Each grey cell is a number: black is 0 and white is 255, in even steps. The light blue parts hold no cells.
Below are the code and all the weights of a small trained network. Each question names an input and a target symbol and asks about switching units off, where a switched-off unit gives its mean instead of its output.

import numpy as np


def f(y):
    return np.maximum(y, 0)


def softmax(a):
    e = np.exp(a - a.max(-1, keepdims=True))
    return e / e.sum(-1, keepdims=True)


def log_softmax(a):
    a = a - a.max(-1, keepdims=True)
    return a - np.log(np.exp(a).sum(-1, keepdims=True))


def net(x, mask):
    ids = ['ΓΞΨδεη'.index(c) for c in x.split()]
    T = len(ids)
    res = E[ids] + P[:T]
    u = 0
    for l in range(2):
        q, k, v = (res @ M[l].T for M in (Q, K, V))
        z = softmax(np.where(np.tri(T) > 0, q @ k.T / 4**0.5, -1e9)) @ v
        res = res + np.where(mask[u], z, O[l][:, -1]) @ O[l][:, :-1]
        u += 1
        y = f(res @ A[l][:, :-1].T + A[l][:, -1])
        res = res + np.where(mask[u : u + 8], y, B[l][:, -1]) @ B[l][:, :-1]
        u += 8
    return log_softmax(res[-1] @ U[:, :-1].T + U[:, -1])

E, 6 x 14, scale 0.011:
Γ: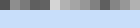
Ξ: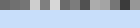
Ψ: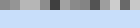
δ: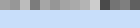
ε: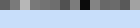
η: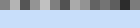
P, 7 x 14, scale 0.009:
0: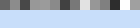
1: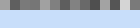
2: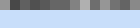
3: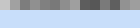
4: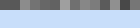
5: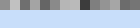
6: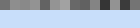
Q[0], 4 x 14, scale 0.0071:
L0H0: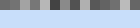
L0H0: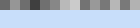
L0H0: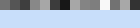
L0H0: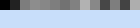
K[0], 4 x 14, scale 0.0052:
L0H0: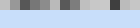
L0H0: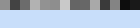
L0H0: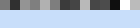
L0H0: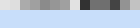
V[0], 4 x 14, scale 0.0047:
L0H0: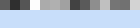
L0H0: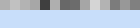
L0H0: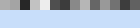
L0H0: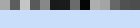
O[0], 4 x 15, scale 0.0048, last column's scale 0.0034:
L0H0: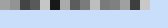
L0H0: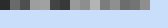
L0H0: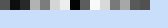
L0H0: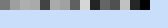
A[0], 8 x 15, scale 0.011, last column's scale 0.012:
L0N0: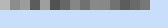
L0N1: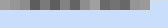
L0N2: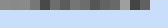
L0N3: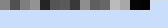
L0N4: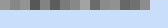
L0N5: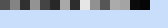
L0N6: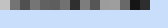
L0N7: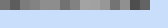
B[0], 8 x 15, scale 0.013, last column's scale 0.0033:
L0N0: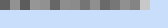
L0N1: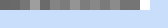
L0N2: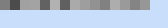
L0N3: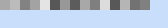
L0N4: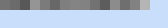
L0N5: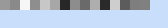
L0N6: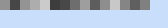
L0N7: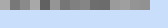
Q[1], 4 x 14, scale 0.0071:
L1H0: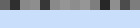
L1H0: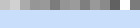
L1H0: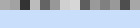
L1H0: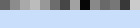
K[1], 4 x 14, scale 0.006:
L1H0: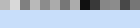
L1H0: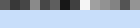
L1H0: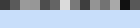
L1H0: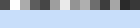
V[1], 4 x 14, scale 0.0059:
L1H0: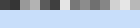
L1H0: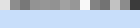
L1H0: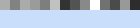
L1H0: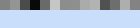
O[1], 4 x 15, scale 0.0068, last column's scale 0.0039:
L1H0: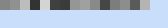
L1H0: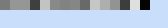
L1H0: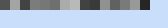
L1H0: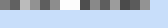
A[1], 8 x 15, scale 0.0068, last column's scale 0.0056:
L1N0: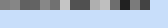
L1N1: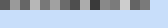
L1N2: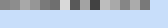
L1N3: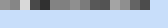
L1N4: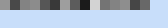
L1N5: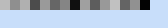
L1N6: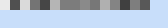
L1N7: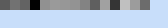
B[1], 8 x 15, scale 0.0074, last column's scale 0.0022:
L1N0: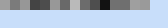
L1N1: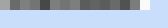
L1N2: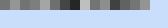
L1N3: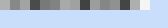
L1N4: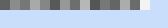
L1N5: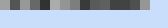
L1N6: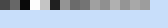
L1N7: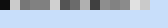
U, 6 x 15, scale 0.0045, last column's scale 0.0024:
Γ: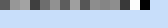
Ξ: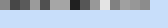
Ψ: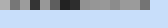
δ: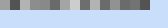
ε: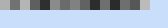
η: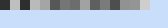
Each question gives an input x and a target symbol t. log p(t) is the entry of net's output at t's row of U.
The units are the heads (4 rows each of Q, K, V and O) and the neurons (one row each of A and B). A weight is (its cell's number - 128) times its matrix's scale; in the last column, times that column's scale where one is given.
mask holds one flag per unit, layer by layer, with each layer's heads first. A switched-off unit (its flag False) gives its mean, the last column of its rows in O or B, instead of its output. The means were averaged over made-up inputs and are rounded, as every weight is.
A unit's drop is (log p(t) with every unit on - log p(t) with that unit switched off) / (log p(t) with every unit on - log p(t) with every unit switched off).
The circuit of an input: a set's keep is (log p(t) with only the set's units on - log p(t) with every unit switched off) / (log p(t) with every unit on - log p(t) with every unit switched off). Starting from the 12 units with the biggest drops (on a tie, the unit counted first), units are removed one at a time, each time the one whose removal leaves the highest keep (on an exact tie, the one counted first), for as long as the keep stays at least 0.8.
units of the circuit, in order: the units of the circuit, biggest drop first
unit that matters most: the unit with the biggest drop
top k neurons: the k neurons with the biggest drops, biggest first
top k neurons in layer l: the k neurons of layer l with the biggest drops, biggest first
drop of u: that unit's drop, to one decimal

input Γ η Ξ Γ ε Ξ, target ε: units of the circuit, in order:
[L1H0; L0H0; L1N1; L0N1]
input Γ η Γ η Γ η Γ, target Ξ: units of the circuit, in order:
[L0H0; L1H0]
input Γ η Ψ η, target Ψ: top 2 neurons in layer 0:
[L0N4; L0N1]
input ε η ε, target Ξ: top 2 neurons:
[L0N2; L1N6]
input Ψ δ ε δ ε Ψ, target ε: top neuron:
[L1N5]
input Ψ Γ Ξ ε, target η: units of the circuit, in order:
[L0N0; L1N4]
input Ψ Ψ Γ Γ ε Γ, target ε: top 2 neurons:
[L1N1; L0N1]
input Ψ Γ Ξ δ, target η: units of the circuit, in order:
[L0N0; L1H0; L1N3]
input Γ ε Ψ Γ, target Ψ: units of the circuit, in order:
[L1H0; L0N4]
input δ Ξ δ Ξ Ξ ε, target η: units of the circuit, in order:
[L1H0; L1N4]
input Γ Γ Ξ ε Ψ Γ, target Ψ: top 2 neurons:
[L0N4; L0N1]
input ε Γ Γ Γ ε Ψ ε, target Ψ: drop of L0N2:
0.1
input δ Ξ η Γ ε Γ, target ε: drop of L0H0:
0.4
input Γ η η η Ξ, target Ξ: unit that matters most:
L0H0
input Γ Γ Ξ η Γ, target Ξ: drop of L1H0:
0.4
